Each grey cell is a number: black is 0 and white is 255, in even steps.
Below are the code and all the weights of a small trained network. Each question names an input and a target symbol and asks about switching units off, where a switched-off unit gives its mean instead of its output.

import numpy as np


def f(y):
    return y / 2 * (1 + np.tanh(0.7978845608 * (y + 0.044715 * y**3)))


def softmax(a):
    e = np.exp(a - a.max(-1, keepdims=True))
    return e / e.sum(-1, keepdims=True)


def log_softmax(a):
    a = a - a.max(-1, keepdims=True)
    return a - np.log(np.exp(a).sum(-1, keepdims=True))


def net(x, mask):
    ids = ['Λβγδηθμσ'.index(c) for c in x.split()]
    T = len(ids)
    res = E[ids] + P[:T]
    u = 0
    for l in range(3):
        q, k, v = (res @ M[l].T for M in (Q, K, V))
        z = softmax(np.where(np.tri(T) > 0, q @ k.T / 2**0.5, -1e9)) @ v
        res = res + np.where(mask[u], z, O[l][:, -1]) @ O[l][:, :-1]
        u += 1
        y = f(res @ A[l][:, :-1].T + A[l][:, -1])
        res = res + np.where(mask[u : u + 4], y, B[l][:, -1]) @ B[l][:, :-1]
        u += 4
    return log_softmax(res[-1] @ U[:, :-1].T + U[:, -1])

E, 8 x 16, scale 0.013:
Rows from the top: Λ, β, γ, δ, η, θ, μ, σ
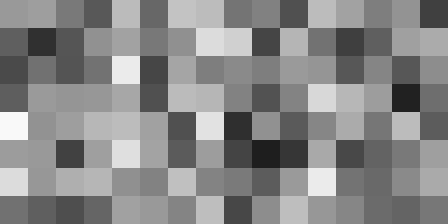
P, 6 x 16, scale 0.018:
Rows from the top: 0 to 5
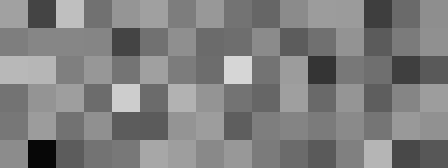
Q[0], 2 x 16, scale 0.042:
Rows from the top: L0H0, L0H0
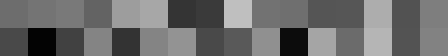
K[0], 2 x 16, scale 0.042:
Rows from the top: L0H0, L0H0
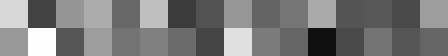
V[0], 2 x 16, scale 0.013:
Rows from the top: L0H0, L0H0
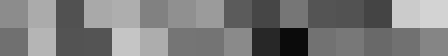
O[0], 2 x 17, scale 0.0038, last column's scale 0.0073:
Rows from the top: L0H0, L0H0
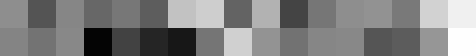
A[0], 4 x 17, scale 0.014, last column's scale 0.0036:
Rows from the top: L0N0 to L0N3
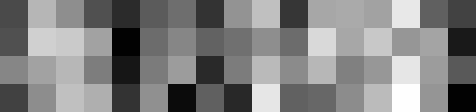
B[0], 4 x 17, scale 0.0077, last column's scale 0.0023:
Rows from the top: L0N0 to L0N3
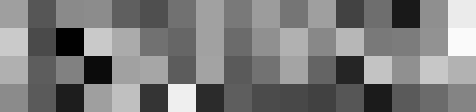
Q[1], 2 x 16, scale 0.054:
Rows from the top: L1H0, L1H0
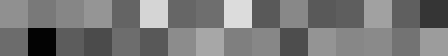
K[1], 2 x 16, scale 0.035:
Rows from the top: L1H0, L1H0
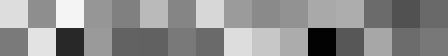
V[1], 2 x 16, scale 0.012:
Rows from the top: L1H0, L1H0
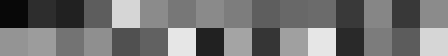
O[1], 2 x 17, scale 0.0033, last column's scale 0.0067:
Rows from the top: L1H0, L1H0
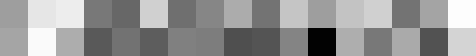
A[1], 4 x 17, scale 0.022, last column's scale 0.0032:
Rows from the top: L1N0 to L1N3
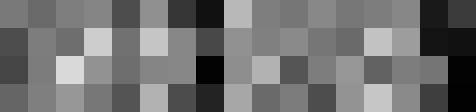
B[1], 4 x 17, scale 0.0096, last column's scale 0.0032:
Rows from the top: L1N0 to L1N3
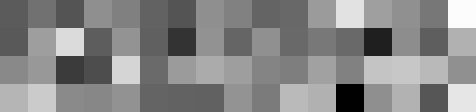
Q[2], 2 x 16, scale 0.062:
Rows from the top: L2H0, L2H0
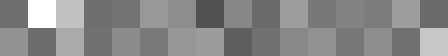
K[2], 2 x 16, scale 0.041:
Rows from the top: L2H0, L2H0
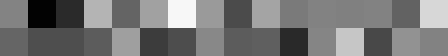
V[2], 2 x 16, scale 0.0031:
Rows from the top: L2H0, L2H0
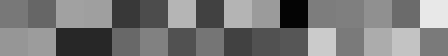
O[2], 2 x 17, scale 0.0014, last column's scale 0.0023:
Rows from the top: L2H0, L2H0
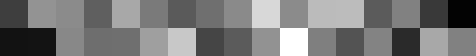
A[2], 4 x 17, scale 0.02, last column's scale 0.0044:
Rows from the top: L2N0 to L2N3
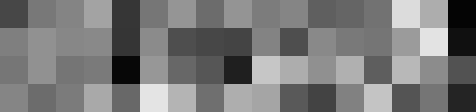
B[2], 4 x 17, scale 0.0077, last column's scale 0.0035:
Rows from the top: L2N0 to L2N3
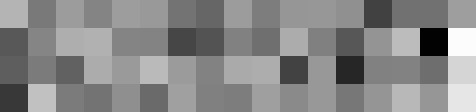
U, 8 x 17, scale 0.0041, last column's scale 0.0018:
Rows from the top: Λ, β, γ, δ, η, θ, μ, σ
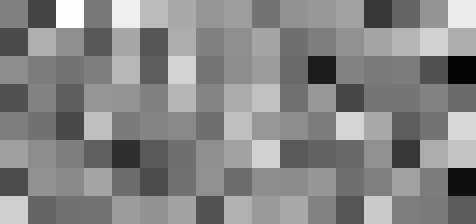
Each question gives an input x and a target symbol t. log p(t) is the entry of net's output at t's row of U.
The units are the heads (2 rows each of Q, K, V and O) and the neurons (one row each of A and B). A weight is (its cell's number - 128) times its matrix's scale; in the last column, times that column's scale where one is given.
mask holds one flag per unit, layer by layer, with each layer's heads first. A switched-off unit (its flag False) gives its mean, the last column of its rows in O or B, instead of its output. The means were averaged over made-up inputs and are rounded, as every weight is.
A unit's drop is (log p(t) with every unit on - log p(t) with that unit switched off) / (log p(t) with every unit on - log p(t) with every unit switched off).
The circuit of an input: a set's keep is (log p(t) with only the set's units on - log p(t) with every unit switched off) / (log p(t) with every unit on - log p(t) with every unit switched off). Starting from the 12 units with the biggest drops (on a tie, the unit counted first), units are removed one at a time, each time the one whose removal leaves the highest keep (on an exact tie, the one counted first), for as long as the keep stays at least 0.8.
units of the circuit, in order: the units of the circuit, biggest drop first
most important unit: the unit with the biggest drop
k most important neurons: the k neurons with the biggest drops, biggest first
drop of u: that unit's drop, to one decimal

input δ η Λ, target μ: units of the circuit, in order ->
[L0H0, L1N1, L1N3, L1N0]
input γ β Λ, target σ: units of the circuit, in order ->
[L1N3, L1H0, L0H0]
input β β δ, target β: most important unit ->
L0H0
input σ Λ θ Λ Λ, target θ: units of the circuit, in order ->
[L0N0, L0H0]
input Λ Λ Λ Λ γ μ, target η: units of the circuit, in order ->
[L0H0, L1N0, L1H0, L0N2]
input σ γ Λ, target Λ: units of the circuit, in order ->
[L0H0, L1N1, L1H0]
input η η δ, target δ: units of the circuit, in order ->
[L1H0, L0H0, L2N3]
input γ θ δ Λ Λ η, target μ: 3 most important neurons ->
[L1N1, L1N3, L1N0]
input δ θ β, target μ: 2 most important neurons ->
[L1N1, L1N3]
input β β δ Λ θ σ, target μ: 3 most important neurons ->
[L1N1, L1N3, L1N0]
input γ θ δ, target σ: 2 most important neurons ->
[L1N3, L0N1]
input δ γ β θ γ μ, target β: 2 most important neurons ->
[L2N3, L1N3]
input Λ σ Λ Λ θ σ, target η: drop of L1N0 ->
0.9
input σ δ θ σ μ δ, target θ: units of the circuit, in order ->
[L0H0]
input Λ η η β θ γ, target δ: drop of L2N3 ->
0.2
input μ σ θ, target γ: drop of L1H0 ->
0.8
